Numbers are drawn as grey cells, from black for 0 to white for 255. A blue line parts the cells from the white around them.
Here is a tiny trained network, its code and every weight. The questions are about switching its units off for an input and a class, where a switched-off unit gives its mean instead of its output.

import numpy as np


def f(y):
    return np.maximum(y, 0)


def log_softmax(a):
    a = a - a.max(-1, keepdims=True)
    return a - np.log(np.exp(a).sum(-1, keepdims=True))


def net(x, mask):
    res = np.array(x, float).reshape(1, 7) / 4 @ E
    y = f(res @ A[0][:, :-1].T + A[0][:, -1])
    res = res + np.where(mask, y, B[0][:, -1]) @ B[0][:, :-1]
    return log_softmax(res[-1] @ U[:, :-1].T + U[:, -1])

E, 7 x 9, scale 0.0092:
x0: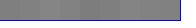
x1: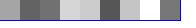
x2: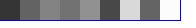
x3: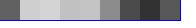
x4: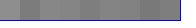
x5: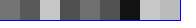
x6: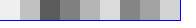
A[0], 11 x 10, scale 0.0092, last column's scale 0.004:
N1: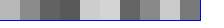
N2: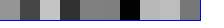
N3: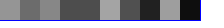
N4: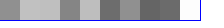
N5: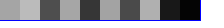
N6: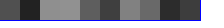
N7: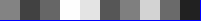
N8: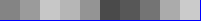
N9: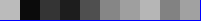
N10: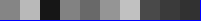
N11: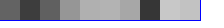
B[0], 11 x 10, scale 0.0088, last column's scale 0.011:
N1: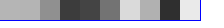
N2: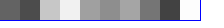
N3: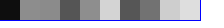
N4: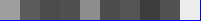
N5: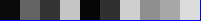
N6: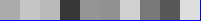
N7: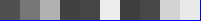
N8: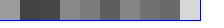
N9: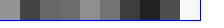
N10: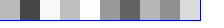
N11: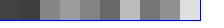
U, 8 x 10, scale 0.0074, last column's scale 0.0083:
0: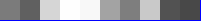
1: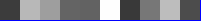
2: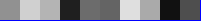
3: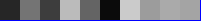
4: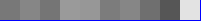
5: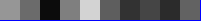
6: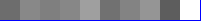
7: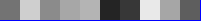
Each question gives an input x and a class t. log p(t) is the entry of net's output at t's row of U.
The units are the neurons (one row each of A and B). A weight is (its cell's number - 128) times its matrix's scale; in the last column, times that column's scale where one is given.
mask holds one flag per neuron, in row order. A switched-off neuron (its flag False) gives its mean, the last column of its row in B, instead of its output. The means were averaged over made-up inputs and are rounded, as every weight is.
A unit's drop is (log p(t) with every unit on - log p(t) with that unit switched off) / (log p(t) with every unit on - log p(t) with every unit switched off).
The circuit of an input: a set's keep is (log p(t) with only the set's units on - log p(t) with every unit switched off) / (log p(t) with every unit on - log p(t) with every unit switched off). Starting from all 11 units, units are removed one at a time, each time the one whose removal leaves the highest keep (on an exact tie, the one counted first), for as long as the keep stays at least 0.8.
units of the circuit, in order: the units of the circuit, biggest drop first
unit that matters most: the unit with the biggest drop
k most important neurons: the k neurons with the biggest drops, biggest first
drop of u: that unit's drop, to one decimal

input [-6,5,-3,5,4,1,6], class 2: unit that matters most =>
N1
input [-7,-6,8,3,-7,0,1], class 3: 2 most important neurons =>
[N7, N11]
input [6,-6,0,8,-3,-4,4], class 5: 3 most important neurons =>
[N4, N7, N2]
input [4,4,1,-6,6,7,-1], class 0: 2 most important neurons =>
[N2, N4]
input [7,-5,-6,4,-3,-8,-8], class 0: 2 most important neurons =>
[N10, N1]
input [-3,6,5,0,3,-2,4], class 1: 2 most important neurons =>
[N7, N5]
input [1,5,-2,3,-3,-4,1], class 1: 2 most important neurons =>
[N7, N2]
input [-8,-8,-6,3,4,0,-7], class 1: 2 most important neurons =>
[N3, N1]
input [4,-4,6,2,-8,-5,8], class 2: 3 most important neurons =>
[N1, N5, N2]
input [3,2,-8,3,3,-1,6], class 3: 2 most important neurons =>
[N5, N6]
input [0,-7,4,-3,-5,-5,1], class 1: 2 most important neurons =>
[N3, N2]
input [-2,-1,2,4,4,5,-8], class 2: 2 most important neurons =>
[N6, N10]
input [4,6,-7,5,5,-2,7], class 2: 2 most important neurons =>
[N1, N3]
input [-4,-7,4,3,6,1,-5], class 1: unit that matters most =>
N3
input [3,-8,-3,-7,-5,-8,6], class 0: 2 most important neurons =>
[N10, N7]
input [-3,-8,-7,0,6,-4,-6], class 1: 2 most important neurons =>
[N3, N1]
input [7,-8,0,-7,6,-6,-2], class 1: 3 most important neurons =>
[N3, N2, N4]
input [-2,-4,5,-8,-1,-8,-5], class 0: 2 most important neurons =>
[N10, N4]
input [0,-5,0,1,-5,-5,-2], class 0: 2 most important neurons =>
[N10, N7]
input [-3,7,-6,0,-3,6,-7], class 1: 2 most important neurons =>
[N7, N1]
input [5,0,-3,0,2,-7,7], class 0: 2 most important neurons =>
[N10, N6]
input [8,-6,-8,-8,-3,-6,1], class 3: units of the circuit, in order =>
[N5]
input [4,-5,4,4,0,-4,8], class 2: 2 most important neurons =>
[N1, N7]
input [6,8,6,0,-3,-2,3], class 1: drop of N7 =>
1.1
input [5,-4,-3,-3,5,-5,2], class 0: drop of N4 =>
0.2
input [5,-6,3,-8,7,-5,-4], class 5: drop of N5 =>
0.1
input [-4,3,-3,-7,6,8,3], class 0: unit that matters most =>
N2
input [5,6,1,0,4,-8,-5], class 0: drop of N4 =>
0.0
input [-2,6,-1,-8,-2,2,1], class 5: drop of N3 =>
0.1
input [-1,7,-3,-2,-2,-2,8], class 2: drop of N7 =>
-0.1
